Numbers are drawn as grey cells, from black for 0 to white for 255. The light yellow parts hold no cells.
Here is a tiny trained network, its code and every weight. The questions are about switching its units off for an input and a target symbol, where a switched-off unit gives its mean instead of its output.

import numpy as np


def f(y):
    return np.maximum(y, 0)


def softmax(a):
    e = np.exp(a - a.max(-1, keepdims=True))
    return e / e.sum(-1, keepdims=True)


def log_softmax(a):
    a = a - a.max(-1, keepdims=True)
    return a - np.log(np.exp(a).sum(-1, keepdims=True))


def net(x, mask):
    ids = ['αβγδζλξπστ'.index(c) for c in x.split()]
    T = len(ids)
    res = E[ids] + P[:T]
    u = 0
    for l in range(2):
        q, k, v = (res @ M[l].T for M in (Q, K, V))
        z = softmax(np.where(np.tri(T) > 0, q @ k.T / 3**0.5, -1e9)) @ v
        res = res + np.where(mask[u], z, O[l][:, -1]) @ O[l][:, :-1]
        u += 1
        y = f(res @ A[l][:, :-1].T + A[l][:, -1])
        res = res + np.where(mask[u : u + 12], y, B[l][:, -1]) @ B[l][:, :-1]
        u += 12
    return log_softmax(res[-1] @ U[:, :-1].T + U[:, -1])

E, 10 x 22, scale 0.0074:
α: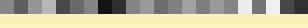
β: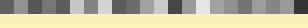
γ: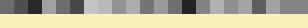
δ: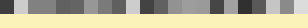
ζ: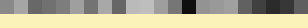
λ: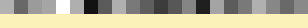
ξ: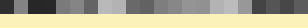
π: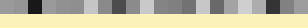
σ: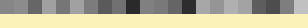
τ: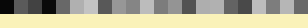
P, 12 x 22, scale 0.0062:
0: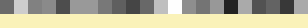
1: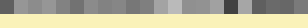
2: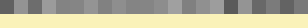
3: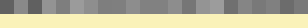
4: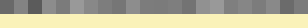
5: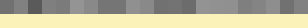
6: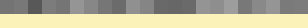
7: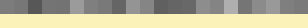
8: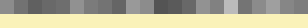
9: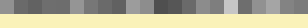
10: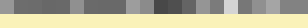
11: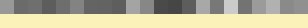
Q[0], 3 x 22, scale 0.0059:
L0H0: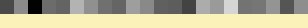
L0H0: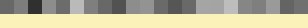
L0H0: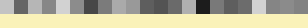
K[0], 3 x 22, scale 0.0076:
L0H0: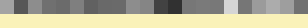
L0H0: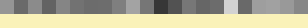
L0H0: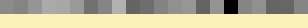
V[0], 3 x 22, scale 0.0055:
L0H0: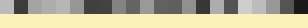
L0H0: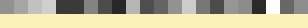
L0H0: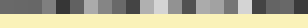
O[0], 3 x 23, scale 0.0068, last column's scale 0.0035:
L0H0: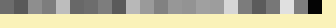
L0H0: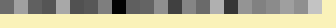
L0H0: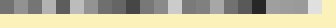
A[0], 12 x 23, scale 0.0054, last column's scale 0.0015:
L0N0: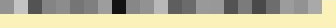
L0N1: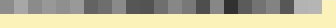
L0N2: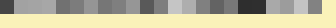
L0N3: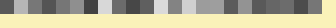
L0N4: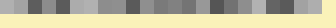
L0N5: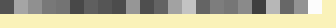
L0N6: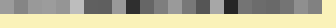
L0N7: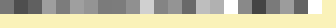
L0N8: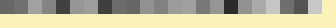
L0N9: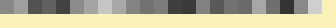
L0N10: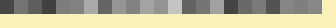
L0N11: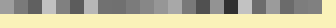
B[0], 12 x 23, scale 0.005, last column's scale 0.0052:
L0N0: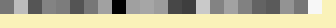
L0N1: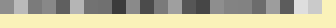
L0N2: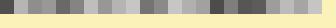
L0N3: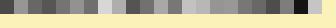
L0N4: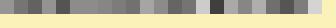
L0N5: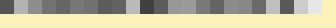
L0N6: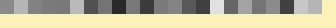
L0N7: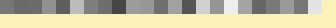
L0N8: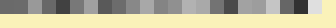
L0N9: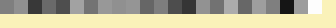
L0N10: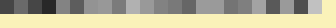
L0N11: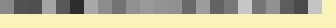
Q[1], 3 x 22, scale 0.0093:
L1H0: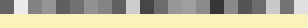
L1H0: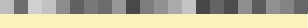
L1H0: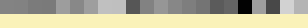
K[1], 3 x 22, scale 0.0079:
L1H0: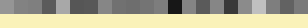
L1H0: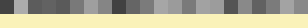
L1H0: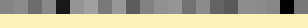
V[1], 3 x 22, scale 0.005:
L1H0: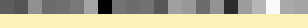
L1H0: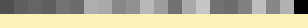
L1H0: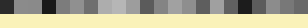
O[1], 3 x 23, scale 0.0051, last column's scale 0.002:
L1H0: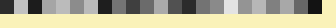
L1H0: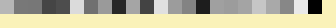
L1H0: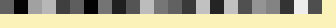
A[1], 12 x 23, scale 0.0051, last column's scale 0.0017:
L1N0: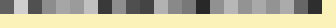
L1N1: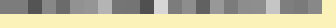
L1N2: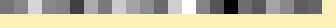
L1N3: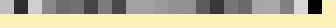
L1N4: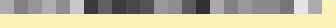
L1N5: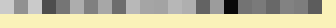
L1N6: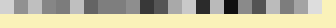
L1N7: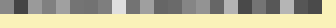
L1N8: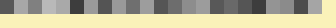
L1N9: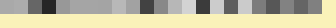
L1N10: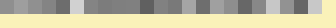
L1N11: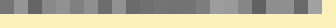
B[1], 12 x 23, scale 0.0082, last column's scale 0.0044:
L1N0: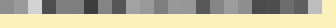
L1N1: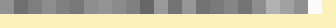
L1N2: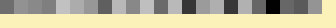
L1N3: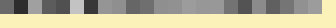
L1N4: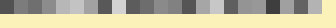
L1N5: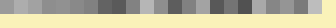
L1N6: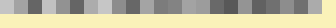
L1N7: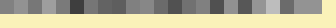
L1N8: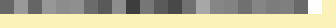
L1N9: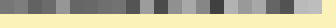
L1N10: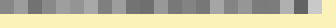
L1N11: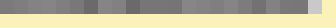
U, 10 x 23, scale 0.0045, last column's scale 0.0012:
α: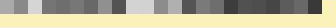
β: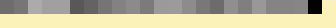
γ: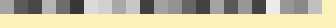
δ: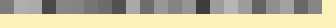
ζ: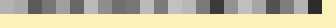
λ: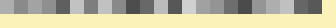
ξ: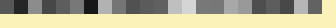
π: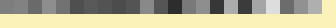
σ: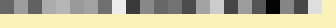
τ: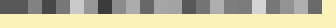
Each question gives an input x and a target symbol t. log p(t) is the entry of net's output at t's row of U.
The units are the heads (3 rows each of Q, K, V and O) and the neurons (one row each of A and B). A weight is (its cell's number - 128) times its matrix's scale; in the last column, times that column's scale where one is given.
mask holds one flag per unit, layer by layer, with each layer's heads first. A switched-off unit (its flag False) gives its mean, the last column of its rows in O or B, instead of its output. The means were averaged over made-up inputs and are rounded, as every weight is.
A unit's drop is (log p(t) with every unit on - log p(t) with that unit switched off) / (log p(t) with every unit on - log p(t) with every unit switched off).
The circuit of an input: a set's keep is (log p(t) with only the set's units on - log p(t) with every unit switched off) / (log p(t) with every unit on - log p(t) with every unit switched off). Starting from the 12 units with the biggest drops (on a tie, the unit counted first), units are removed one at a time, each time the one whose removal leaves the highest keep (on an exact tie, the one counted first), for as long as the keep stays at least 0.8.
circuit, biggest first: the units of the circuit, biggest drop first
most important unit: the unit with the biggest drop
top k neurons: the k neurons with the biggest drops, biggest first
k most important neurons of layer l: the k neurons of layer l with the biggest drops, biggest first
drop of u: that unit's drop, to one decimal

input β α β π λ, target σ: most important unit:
L1N4
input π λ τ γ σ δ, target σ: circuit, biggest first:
L1H0, L0N2, L1N2, L0N6
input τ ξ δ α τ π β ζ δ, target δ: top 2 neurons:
L0N2, L0N7
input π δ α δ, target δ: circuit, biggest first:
L0N2, L1H0, L1N0, L0N8
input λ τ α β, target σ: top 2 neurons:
L0N3, L1N8
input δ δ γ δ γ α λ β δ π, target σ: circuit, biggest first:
L1H0, L0N1
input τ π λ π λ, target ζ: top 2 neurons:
L0N5, L0N9
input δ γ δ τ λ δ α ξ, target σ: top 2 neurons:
L0N3, L1N8
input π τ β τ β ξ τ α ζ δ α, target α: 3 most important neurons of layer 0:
L0N8, L0N11, L0N2
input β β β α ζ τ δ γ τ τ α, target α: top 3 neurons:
L0N8, L1N2, L0N0
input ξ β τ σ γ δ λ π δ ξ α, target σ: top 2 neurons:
L0N8, L1N2
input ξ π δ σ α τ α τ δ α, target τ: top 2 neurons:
L1N4, L0N10
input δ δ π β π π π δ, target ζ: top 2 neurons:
L0N2, L0N5
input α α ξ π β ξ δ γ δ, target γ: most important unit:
L0N2
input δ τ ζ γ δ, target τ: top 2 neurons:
L0N2, L1N4
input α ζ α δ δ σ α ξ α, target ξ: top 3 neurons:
L0N8, L0N11, L1N3
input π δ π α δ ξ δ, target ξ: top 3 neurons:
L0N2, L1N3, L0N3
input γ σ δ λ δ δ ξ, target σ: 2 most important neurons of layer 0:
L0N3, L0N6
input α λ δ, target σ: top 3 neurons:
L0N2, L1N2, L0N8
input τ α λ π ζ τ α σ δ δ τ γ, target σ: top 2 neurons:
L0N6, L0N8
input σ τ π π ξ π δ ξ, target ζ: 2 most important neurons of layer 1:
L1N9, L1N6
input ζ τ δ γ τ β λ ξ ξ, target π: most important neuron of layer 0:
L0N6
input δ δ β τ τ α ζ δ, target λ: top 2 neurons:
L0N2, L0N5
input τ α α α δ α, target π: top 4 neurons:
L0N8, L0N11, L0N5, L1N8
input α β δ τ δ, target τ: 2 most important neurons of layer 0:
L0N2, L0N10
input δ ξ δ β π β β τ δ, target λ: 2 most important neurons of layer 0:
L0N2, L0N3
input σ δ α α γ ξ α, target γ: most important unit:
L0H0
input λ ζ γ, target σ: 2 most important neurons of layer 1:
L1N8, L1N1
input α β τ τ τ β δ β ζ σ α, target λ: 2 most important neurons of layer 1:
L1N6, L1N3
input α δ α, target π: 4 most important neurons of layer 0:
L0N8, L0N11, L0N5, L0N1
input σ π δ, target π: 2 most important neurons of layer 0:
L0N7, L0N5
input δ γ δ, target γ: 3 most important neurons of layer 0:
L0N2, L0N11, L0N5
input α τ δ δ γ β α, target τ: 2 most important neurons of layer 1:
L1N4, L1N3
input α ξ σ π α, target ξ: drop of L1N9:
0.0
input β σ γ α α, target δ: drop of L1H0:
0.7
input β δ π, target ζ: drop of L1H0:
0.9
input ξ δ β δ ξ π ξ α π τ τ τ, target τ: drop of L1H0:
0.6
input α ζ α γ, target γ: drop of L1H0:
0.4
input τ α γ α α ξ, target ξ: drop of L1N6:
0.0
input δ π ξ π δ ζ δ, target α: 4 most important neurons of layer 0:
L0N2, L0N5, L0N8, L0N9
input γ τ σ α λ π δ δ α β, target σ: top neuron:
L0N3
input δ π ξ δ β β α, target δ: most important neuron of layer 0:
L0N9
